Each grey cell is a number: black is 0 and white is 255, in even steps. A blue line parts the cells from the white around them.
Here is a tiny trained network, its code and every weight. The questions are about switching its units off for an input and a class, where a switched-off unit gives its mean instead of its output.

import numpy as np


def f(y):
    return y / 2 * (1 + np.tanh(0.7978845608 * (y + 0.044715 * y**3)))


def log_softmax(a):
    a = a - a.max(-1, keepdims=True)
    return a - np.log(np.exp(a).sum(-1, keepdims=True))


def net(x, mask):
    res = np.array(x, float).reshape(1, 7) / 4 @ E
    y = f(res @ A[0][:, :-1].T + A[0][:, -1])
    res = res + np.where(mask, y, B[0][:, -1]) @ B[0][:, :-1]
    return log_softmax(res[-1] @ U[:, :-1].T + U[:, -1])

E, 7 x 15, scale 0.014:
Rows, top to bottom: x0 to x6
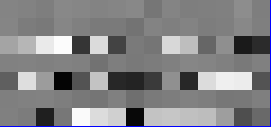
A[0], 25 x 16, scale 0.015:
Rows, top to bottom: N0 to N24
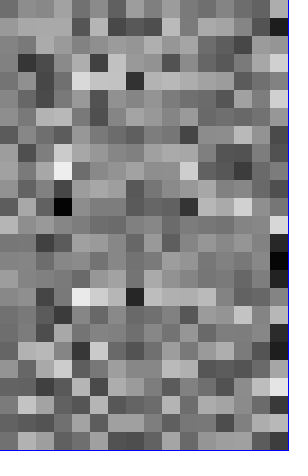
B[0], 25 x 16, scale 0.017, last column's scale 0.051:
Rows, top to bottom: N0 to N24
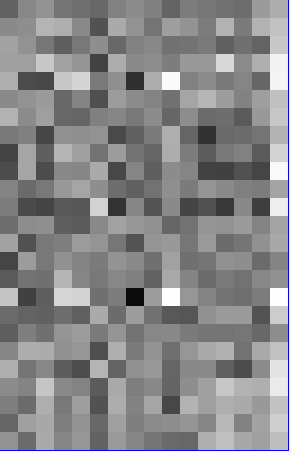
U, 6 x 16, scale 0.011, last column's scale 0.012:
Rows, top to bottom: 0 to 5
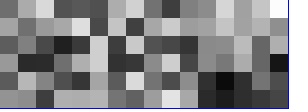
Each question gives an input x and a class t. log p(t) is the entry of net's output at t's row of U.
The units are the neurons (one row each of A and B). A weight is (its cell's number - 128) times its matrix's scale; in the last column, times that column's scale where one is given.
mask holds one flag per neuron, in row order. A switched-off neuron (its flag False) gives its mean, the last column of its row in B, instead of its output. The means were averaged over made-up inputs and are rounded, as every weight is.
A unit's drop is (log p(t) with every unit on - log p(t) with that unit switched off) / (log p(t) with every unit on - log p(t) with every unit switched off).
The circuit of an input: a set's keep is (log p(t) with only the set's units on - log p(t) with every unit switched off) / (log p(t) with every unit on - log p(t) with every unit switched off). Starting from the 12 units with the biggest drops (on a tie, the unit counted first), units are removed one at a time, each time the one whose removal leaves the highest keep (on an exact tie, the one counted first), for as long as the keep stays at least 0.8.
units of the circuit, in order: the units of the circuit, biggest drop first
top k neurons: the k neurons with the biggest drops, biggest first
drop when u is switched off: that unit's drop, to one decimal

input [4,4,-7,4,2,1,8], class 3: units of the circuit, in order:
(N11)
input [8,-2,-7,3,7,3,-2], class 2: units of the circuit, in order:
(N16 N17)
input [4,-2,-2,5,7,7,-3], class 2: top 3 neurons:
(N16 N11 N4)
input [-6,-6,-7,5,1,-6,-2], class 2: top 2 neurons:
(N11 N16)
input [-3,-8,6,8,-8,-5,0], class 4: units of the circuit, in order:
(N16 N20)
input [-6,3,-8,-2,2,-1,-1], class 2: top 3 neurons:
(N11 N16 N4)
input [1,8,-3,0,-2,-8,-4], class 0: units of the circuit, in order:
(N16 N4)
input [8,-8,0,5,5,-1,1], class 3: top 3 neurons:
(N11 N3 N21)
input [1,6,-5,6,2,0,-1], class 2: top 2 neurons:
(N16 N4)
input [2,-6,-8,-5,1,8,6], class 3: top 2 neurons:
(N11 N17)
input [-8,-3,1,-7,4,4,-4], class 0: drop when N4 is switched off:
0.2
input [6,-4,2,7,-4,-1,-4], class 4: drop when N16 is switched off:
0.1
